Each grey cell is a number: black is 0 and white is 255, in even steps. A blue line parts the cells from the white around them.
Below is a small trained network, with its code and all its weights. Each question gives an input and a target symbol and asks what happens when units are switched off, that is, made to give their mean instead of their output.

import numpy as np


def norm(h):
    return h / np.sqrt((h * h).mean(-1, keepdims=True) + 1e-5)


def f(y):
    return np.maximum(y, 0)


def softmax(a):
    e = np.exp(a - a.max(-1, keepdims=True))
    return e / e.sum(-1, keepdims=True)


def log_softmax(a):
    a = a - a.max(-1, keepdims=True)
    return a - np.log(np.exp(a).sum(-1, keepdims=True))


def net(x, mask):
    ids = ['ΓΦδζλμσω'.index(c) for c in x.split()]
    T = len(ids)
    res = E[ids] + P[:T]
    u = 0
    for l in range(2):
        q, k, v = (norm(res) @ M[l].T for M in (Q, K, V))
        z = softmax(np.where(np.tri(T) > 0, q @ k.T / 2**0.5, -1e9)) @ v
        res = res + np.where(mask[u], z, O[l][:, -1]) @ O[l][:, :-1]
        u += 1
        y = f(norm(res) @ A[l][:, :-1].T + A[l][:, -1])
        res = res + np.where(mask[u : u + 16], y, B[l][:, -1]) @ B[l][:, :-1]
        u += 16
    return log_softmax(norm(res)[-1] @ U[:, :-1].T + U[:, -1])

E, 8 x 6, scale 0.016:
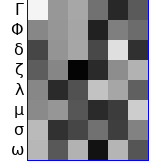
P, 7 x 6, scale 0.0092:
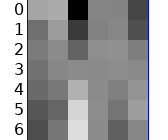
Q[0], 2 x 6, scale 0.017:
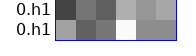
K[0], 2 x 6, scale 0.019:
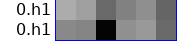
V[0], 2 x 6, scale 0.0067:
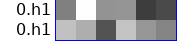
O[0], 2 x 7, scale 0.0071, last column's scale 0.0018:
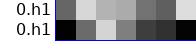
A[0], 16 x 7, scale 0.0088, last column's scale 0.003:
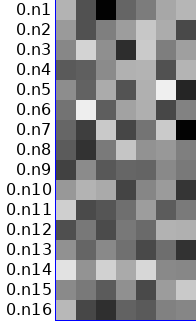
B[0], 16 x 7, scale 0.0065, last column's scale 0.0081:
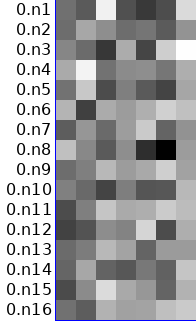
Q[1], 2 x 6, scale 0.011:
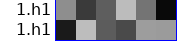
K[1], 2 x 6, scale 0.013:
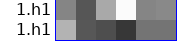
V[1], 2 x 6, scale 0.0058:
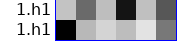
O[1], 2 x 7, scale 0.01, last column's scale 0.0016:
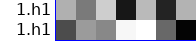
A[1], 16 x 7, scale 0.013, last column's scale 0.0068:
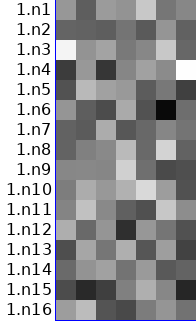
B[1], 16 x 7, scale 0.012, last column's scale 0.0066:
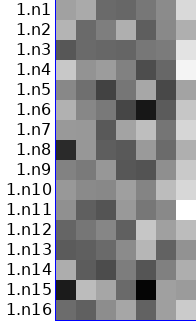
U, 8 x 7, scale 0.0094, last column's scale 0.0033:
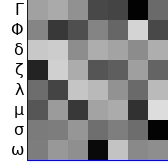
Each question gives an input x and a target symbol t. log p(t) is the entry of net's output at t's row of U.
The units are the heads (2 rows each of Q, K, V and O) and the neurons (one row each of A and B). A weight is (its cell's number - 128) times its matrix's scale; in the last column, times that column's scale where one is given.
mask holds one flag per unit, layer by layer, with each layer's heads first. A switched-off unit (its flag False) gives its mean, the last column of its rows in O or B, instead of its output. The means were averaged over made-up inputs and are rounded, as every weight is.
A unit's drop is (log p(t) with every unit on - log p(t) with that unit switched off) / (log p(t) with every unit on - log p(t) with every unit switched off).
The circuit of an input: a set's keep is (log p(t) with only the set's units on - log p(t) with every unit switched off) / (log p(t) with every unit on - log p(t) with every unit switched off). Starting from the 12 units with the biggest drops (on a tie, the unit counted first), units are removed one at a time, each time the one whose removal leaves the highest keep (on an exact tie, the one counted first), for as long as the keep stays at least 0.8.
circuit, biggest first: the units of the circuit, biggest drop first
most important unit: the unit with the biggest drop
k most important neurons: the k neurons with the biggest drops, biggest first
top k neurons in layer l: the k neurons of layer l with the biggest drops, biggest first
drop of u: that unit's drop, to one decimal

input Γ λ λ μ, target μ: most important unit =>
0.n15
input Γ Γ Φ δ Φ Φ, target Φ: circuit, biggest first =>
[0.n3 1.n11]
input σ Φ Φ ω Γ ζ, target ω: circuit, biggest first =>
[1.h1 0.n14]
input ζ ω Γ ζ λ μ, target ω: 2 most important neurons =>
[0.n15 1.n12]
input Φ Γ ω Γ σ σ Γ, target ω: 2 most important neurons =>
[0.n3 0.n1]
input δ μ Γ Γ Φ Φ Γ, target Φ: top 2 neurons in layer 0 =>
[0.n1 0.n11]
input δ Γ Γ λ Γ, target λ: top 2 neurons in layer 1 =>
[1.n6 1.n4]
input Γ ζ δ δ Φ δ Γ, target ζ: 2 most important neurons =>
[0.n1 1.n9]
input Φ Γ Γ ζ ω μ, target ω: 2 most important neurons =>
[0.n6 0.n14]
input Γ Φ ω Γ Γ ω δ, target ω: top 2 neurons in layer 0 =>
[0.n6 0.n5]
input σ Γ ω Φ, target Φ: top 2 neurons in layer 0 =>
[0.n3 0.n11]
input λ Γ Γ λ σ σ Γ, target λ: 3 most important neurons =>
[0.n3 0.n8 1.n6]
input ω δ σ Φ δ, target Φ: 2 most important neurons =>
[0.n3 0.n11]
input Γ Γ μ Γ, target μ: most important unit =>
0.h1
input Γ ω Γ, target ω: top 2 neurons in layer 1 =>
[1.n12 1.n4]
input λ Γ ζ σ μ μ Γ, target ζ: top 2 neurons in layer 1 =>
[1.n9 1.n7]
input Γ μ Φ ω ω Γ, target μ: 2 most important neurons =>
[1.n8 1.n5]
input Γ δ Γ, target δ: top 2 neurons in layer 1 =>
[1.n10 1.n6]
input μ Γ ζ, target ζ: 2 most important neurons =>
[0.n12 1.n15]
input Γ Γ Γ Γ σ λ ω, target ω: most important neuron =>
[1.n12]
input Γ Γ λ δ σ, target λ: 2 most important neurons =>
[0.n1 0.n16]
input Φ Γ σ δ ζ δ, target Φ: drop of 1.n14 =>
0.0
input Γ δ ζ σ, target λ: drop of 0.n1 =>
0.3
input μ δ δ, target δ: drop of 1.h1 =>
0.1
